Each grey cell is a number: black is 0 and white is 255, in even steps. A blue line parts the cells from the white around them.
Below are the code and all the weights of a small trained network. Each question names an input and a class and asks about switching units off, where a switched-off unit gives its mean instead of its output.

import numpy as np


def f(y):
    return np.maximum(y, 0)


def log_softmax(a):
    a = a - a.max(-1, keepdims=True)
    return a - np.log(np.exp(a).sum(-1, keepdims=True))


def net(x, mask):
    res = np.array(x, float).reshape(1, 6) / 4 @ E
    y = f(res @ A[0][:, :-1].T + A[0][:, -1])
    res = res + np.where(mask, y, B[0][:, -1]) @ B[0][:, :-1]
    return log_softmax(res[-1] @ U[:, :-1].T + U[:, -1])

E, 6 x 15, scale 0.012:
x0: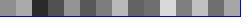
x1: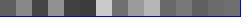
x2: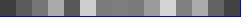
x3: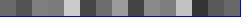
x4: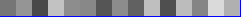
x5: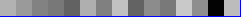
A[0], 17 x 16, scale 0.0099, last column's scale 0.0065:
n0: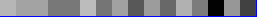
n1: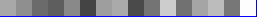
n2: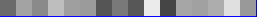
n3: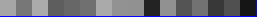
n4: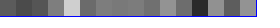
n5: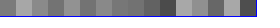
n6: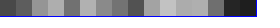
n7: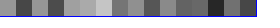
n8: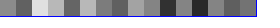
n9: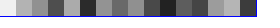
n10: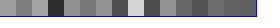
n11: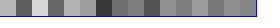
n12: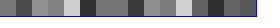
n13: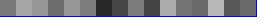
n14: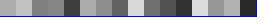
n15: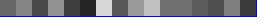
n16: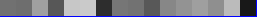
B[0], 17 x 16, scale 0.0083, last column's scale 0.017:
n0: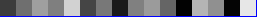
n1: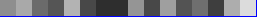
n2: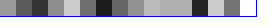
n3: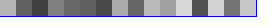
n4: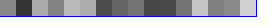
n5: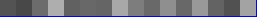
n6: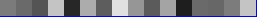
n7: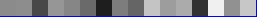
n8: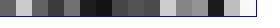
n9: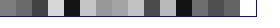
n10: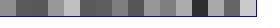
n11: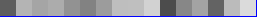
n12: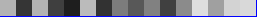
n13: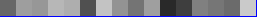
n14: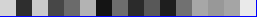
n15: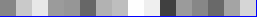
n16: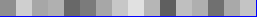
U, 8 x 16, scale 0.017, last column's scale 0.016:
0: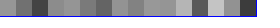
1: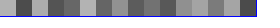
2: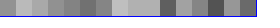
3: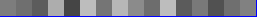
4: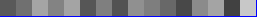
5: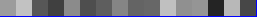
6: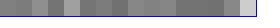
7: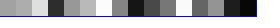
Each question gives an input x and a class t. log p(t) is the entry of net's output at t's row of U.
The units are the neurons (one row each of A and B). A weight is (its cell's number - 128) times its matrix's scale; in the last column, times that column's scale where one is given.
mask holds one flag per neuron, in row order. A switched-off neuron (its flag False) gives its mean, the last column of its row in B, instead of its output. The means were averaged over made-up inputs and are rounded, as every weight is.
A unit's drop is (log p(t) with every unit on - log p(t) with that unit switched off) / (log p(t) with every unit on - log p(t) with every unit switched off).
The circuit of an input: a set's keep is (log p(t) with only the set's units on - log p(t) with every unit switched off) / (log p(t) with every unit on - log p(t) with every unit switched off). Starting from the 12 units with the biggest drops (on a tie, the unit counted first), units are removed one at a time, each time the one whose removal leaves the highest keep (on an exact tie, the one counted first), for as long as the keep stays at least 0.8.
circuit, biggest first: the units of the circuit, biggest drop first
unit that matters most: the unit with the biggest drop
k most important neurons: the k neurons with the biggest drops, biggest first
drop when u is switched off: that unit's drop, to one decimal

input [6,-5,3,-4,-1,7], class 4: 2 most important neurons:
[n0, n8]
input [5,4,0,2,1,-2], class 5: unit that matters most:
n1
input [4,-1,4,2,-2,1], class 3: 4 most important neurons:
[n8, n6, n14, n2]
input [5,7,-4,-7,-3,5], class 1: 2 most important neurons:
[n14, n11]
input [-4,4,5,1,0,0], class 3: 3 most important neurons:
[n6, n11, n16]
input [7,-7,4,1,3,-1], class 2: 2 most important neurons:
[n16, n8]
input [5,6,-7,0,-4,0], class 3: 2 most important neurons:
[n9, n8]
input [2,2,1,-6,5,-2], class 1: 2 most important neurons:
[n14, n7]
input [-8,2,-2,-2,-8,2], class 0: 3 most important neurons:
[n7, n3, n10]
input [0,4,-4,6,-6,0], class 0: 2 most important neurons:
[n7, n14]
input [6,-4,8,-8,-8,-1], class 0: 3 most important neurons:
[n3, n7, n9]
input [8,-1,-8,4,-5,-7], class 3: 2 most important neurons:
[n9, n8]
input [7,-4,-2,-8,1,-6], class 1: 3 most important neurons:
[n14, n8, n0]
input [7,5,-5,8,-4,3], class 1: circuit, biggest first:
[n12]
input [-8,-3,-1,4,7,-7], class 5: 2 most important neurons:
[n8, n0]
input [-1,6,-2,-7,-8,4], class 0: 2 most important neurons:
[n3, n7]
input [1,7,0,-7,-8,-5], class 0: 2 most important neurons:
[n10, n3]
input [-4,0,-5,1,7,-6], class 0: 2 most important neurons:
[n2, n0]
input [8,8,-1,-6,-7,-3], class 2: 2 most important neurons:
[n15, n8]
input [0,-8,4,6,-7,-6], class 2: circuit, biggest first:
[n11]
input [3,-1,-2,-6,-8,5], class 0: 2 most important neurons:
[n3, n7]
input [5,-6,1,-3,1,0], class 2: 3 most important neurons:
[n8, n16, n11]
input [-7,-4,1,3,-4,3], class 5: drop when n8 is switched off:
1.7
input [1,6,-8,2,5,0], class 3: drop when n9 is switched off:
1.2
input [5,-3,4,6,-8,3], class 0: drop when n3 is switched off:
0.1
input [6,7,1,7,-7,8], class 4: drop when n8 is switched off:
0.1
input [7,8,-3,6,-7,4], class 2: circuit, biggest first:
[n15]
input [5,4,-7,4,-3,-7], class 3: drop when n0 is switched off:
0.6
